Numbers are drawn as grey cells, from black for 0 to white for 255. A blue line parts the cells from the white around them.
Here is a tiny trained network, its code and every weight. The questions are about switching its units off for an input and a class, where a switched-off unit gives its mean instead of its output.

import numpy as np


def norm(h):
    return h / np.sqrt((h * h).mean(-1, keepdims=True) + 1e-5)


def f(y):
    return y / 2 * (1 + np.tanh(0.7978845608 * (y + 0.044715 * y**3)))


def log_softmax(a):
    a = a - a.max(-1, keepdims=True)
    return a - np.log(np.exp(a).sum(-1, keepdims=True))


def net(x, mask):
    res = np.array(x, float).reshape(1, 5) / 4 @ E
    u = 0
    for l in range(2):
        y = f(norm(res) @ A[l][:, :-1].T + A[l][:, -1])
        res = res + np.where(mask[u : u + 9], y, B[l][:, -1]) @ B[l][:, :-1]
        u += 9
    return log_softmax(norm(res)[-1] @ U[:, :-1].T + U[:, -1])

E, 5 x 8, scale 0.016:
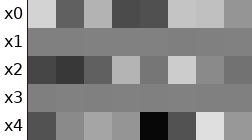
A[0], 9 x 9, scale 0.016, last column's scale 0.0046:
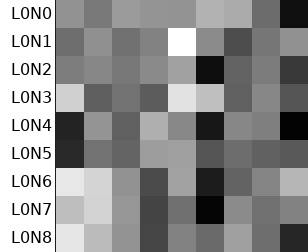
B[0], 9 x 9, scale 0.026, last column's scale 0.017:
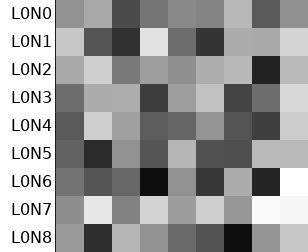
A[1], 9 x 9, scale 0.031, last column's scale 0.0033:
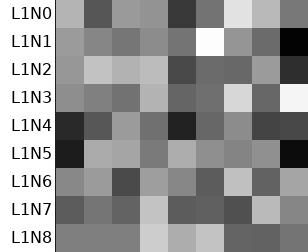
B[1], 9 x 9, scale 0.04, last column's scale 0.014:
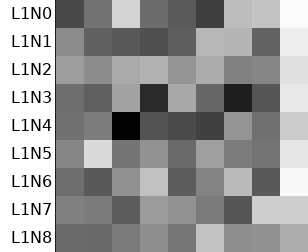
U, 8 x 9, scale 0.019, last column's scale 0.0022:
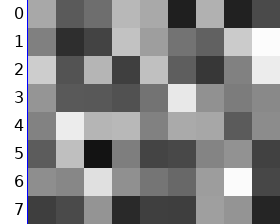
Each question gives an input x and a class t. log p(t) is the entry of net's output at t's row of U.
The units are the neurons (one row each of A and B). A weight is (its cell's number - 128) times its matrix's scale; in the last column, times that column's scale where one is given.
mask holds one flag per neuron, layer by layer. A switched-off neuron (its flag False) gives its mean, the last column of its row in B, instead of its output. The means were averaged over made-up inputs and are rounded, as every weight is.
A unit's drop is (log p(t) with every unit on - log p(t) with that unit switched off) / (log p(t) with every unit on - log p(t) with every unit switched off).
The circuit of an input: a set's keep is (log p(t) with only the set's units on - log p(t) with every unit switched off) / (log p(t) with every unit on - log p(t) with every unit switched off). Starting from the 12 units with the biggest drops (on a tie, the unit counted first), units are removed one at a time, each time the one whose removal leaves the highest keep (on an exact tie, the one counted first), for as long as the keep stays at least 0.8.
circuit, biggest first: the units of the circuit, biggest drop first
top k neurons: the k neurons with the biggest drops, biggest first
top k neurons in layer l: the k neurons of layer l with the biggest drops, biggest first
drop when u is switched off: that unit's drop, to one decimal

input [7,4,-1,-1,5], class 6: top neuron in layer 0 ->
[L0N6]
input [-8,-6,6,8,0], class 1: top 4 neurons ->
[L0N1 L0N6 L1N7 L0N3]
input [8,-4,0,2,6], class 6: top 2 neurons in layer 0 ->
[L0N6 L0N2]
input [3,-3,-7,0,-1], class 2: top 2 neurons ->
[L0N8 L0N6]
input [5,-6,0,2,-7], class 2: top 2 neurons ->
[L0N7 L0N3]
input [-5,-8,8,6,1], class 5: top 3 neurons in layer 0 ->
[L0N4 L0N7 L0N8]
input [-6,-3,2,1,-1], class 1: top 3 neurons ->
[L0N1 L0N6 L0N5]
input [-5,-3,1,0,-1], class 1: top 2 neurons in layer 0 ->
[L0N1 L0N6]
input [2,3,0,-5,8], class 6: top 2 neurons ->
[L0N6 L0N3]
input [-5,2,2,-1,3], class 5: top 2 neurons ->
[L0N7 L1N4]
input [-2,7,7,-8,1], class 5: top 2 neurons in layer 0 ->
[L0N1 L0N7]
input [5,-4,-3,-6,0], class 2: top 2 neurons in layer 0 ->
[L0N8 L0N1]
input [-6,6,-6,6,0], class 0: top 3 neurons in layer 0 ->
[L0N6 L0N1 L0N3]
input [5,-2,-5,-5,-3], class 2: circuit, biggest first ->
[L0N8]
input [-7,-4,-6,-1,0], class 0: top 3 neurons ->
[L0N6 L0N1 L0N3]
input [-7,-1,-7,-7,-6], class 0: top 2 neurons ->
[L0N1 L1N6]
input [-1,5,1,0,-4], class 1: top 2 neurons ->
[L0N1 L0N6]
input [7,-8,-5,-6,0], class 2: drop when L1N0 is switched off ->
0.2
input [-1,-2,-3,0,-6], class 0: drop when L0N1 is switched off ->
0.6
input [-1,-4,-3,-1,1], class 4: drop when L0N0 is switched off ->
0.0
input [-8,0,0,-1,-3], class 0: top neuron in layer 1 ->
[L1N6]
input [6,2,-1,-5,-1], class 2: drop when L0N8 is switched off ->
0.3
